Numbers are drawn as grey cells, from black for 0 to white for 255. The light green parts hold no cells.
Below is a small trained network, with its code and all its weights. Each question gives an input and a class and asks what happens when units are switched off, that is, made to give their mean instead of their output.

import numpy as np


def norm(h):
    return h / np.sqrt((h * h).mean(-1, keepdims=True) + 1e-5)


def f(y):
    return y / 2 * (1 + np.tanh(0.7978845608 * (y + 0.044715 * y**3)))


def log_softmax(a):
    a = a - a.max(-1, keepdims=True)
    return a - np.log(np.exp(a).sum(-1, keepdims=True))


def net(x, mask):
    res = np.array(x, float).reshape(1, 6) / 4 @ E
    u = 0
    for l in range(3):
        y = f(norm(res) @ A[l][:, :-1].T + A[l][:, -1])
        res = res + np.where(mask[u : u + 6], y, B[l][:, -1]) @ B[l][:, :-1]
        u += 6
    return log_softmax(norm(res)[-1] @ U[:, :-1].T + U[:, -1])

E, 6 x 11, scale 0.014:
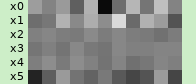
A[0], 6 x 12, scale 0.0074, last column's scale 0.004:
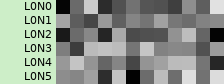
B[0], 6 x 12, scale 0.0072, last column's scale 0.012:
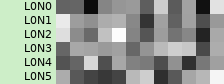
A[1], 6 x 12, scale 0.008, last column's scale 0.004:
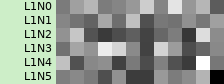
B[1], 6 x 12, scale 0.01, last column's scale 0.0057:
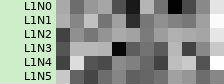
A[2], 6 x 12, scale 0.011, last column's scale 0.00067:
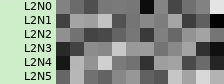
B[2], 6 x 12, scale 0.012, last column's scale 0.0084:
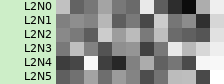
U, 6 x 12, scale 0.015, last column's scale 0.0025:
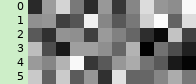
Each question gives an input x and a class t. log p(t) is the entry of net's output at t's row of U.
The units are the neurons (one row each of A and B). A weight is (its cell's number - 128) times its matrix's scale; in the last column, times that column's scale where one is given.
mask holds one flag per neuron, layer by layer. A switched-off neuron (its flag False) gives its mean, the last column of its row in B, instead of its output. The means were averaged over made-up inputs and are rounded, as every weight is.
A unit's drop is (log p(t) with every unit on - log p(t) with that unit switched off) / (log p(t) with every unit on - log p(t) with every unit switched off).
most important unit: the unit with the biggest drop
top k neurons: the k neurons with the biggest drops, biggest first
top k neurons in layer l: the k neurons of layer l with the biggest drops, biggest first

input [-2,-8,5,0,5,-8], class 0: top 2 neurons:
L0N5; L1N3
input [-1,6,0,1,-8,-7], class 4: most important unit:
L0N5
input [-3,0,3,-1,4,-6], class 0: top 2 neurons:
L0N5; L0N3
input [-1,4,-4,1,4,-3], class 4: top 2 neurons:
L0N5; L1N0
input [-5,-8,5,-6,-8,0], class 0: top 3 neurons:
L1N4; L0N0; L1N2
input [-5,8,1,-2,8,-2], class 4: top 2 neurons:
L1N0; L0N5
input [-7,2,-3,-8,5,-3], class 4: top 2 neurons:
L0N5; L2N4
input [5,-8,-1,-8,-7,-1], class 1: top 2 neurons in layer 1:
L1N4; L1N2
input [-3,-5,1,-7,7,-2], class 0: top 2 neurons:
L0N5; L0N0
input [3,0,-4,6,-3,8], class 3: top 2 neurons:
L0N0; L2N0
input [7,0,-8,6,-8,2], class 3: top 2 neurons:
L0N5; L1N4
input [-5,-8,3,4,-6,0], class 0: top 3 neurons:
L1N4; L0N0; L1N2
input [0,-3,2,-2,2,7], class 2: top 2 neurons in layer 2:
L2N4; L2N0
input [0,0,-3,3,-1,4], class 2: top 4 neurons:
L0N5; L1N3; L2N0; L2N4
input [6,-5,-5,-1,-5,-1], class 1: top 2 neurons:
L0N0; L1N4
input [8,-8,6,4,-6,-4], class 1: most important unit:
L1N4
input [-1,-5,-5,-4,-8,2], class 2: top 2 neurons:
L0N5; L2N4
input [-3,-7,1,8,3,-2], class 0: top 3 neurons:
L0N5; L0N0; L1N4
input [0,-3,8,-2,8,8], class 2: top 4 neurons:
L0N5; L2N4; L2N0; L1N3
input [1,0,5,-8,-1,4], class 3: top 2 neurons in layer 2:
L2N0; L2N5
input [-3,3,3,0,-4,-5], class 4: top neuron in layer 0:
L0N5
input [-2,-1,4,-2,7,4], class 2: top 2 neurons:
L0N5; L2N0
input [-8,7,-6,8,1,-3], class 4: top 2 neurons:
L1N0; L0N5
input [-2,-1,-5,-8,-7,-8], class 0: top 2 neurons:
L0N5; L1N3
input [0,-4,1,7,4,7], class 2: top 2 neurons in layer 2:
L2N4; L2N0
